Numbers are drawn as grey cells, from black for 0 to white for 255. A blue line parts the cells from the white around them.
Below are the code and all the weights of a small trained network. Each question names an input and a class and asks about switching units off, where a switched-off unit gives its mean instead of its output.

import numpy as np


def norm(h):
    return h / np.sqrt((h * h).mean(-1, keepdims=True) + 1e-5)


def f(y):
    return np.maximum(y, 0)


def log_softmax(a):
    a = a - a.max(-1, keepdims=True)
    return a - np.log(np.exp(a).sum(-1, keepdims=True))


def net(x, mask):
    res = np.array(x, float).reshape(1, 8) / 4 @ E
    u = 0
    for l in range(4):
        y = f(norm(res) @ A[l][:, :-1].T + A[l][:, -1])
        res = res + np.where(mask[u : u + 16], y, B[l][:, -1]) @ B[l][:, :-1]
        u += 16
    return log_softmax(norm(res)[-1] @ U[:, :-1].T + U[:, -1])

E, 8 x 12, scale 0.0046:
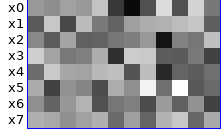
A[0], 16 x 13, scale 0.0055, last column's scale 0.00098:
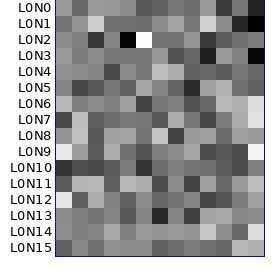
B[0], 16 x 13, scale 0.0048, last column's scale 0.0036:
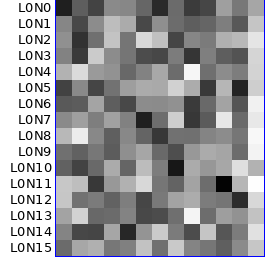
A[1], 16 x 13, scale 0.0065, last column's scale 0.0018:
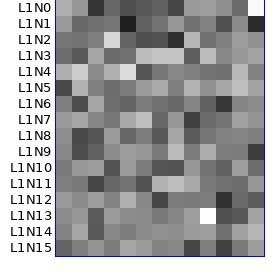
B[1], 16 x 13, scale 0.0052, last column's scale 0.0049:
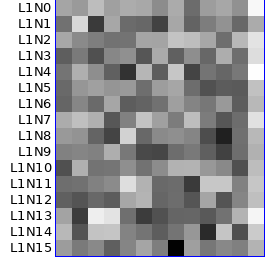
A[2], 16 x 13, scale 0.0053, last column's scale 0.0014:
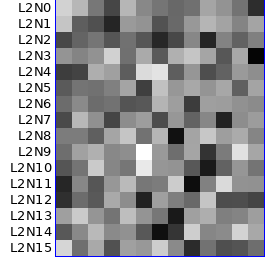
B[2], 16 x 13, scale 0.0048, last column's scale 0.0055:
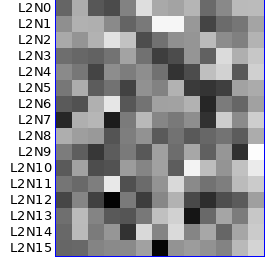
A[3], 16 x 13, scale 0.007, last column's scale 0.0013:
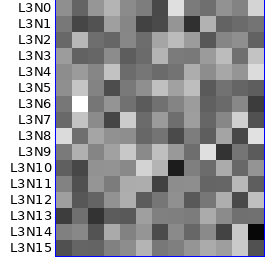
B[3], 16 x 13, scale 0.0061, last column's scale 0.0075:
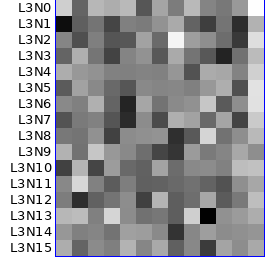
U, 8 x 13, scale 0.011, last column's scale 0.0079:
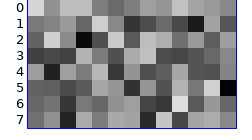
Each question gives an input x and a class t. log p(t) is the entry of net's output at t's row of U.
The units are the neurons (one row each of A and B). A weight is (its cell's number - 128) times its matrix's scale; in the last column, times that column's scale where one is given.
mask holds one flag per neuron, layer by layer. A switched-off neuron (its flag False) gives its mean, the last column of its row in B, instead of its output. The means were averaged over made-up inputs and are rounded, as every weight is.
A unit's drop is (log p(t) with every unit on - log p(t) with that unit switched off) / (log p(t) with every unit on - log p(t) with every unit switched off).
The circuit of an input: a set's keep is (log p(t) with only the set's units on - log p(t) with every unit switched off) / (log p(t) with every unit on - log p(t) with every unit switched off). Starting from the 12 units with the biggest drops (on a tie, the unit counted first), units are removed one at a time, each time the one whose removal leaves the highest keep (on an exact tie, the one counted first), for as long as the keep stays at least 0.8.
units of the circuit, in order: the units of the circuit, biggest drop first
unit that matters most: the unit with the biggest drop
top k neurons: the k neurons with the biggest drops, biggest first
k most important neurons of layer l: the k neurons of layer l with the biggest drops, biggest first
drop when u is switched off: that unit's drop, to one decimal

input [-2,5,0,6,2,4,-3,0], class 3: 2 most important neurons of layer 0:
(L0N11, L0N14)
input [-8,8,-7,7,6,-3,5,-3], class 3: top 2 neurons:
(L0N11, L1N7)
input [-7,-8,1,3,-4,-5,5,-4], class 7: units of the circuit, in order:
(L0N2, L3N10)
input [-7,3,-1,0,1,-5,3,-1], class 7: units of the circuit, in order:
(L0N2, L2N4)
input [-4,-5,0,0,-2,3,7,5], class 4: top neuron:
(L0N12)
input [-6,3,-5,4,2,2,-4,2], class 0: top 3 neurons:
(L0N4, L0N8, L2N9)
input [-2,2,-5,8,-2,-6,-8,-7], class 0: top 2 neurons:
(L2N11, L0N7)
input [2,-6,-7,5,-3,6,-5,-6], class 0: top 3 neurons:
(L0N4, L2N1, L2N9)
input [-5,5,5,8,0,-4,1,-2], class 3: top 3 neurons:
(L0N11, L1N7, L0N13)
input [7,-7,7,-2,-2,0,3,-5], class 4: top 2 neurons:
(L0N12, L0N3)
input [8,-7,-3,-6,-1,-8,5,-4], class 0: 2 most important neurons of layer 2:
(L2N2, L2N7)
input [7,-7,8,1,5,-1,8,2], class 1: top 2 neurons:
(L0N3, L0N12)
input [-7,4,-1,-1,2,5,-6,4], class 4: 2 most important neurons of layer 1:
(L1N13, L1N3)
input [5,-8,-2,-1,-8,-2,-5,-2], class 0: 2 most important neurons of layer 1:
(L1N6, L1N7)
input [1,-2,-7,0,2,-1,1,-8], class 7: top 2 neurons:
(L0N2, L0N10)
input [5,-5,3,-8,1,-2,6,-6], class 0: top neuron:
(L2N2)
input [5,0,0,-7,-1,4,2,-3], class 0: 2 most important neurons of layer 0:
(L0N13, L0N6)
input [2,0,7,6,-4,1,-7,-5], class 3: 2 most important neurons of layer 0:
(L0N6, L0N8)
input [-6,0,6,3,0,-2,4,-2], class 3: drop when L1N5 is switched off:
-0.1
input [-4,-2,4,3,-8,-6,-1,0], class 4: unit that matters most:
L0N3
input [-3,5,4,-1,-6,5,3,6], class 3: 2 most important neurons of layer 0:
(L0N14, L0N11)
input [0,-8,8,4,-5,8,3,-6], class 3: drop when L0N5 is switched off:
0.2
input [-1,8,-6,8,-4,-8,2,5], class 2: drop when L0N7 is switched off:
0.0
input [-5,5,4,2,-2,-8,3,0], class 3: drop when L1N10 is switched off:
-0.2
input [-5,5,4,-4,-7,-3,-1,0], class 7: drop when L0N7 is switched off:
0.1
